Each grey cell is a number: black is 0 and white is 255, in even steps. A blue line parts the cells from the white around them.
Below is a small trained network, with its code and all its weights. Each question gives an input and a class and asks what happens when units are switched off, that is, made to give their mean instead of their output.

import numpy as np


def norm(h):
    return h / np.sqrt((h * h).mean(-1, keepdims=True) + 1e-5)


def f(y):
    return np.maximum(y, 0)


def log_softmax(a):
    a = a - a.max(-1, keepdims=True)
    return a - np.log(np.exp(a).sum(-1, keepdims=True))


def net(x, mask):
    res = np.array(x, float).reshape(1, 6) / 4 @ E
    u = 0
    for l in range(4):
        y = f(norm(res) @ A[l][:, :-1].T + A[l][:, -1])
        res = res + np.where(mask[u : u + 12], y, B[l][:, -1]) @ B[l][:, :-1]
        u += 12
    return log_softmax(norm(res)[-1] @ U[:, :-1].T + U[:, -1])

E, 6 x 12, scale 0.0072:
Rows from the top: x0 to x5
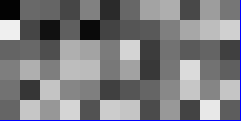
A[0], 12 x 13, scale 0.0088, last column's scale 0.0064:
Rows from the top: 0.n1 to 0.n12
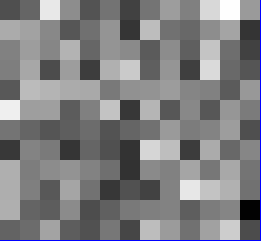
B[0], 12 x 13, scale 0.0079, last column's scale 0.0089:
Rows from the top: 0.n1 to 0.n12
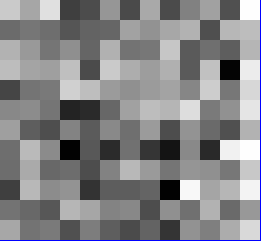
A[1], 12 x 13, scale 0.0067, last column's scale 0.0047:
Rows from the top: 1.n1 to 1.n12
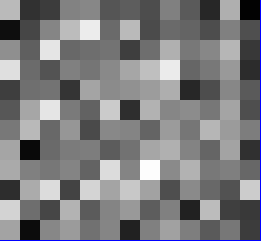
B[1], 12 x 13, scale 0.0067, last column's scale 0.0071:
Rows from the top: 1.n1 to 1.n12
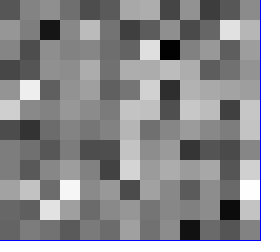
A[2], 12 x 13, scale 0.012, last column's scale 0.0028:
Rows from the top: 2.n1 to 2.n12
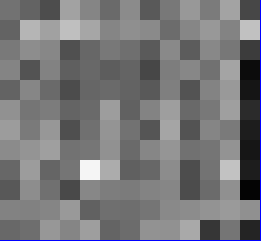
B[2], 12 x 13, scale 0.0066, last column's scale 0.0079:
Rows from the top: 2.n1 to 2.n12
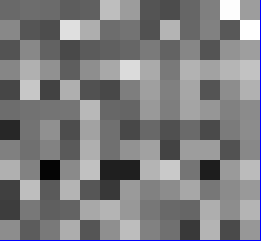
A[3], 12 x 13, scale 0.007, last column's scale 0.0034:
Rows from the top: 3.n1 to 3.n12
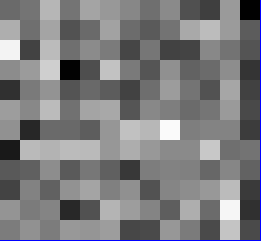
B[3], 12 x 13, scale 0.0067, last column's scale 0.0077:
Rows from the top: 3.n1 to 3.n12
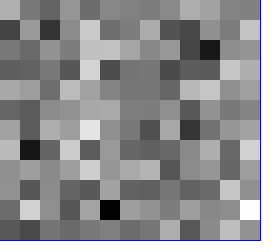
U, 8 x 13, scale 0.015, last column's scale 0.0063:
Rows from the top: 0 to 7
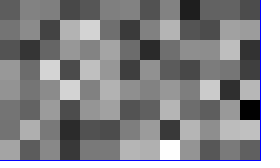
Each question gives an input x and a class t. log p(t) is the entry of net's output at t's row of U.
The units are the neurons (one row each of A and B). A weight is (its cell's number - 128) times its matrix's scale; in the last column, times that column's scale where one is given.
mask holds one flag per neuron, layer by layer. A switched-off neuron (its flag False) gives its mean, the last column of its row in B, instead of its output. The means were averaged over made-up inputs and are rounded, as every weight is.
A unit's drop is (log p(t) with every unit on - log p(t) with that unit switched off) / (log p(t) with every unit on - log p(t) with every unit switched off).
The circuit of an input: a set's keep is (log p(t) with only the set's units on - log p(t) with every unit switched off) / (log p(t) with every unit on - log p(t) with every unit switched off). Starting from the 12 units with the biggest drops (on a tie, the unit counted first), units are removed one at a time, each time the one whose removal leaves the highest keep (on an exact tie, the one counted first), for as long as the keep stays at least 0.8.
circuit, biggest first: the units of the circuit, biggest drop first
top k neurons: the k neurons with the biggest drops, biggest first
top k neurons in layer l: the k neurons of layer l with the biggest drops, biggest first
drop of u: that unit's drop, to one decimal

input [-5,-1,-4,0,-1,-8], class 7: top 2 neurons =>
(0.n8, 0.n6)
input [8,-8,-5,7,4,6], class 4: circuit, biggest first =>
(3.n8)
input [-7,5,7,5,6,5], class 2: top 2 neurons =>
(0.n10, 0.n1)
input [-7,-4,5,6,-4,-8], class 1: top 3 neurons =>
(0.n1, 0.n4, 1.n2)
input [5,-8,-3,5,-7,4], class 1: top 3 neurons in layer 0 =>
(0.n1, 0.n6, 0.n10)
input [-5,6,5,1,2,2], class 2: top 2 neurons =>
(0.n10, 0.n8)
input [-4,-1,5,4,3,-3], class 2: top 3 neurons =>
(2.n1, 0.n1, 0.n10)
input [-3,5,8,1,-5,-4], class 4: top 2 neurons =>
(0.n8, 1.n11)
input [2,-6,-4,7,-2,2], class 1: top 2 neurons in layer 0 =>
(0.n1, 0.n4)
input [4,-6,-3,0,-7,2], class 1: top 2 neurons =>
(0.n1, 0.n6)
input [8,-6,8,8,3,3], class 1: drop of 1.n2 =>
0.2
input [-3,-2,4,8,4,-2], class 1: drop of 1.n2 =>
0.3
